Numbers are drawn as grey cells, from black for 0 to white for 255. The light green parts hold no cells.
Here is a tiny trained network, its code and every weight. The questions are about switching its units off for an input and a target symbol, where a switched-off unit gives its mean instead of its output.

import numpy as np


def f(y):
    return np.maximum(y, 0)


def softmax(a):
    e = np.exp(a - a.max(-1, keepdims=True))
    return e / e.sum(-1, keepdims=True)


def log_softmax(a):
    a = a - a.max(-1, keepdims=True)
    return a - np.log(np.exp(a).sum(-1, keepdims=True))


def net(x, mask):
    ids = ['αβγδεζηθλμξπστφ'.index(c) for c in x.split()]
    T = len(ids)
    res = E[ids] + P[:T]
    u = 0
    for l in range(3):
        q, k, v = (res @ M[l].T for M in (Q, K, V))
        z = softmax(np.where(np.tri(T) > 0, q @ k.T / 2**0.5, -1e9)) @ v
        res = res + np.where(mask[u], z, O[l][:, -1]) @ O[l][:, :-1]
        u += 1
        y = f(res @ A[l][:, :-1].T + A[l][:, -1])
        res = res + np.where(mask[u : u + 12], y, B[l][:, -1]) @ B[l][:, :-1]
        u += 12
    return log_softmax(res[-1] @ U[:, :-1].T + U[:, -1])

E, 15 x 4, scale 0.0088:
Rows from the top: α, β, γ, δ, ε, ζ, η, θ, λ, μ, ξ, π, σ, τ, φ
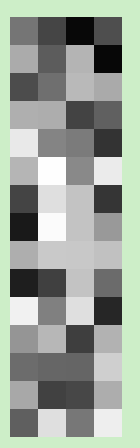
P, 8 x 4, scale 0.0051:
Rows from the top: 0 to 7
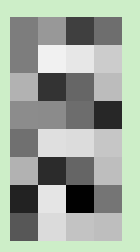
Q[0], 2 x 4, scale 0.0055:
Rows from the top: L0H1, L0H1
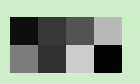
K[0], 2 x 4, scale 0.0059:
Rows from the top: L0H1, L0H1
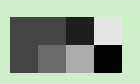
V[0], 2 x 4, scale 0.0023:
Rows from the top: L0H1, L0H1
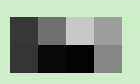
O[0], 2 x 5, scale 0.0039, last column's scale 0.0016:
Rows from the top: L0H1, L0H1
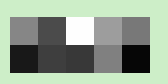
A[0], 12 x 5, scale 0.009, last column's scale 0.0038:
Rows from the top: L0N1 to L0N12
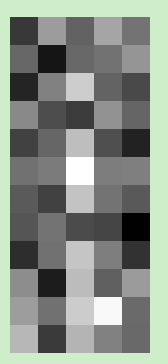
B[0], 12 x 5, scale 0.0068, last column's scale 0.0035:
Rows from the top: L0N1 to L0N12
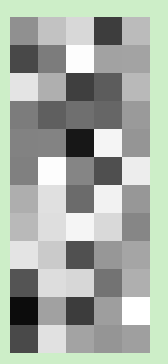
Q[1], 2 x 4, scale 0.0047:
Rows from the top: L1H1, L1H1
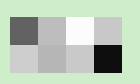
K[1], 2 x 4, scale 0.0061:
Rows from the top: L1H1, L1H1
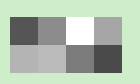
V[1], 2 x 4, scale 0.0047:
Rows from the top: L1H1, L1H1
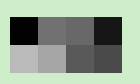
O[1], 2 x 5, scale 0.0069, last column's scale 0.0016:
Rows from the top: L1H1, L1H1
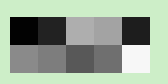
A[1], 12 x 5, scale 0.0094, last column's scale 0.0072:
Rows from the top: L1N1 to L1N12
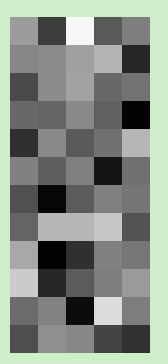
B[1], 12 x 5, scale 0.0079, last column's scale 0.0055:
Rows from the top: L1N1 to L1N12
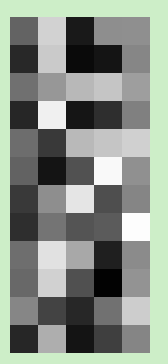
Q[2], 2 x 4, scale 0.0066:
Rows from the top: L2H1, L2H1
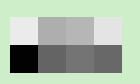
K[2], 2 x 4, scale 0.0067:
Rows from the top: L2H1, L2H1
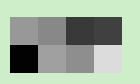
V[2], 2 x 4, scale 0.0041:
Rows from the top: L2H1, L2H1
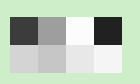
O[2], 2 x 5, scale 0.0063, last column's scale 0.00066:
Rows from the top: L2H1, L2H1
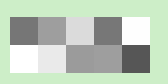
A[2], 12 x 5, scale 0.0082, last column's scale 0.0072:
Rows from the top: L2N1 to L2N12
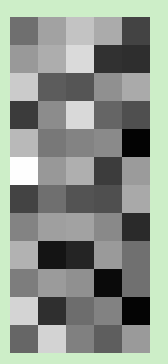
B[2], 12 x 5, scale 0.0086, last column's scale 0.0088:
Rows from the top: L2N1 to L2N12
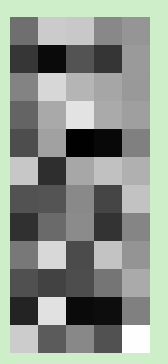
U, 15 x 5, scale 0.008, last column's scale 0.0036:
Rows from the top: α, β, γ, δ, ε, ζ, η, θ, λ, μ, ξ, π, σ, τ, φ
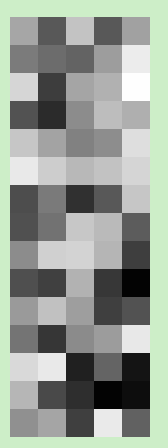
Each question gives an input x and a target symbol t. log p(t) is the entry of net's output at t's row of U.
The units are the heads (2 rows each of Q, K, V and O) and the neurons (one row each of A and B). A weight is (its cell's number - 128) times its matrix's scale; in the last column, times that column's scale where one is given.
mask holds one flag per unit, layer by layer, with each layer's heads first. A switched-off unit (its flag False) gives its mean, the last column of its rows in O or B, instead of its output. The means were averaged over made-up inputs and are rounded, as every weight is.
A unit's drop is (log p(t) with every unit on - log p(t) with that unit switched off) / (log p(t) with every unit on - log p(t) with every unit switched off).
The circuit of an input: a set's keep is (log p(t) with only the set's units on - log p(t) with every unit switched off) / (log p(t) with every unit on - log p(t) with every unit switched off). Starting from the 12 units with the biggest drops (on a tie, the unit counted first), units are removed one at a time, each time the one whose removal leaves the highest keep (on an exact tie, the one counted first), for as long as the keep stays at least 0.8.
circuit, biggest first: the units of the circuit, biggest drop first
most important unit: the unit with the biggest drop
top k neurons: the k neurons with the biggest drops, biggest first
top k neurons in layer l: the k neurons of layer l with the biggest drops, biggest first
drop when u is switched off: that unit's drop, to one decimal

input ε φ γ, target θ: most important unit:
L0N11
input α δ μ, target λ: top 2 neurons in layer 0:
L0N2; L0N10
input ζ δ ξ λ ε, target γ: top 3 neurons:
L2N6; L1N8; L0N11
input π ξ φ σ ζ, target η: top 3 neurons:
L0N11; L1N8; L1N11
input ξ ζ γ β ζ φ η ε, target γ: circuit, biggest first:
L2N6; L1N8; L0N11
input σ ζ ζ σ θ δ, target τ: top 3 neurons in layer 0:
L0N11; L0N6; L0N10
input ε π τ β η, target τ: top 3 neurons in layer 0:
L0N3; L0N11; L0N9
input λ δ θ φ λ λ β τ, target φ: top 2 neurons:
L2N9; L1N11
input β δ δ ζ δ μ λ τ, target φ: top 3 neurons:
L2N9; L1N11; L2N12
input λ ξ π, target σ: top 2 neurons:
L1N11; L2N9
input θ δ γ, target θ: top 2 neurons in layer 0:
L0N11; L0N10
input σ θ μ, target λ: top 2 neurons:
L0N10; L0N2
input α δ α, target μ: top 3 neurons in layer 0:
L0N4; L0N6; L0N11
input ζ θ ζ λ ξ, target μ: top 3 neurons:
L2N2; L0N6; L0N12
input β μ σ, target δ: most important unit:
L1N11
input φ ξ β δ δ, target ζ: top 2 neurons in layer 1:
L1N8; L1N11
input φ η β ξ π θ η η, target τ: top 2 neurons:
L0N3; L2N2
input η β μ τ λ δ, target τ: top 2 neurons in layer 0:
L0N6; L0N11
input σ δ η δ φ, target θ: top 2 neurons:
L0N1; L0N11
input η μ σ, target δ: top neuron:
L0N11
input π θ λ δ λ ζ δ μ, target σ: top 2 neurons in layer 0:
L0N3; L0N9
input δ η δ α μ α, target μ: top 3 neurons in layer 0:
L0N4; L0N6; L0N2
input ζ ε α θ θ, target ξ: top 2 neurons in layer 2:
L2N12; L2N1
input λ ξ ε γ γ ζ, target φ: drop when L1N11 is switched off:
0.5
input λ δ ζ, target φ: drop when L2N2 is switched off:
0.0
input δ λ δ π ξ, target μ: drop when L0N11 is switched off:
0.1
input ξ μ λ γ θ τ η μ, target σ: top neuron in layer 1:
L1N8
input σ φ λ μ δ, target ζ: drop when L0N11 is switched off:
0.3
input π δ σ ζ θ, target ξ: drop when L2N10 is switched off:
-0.1
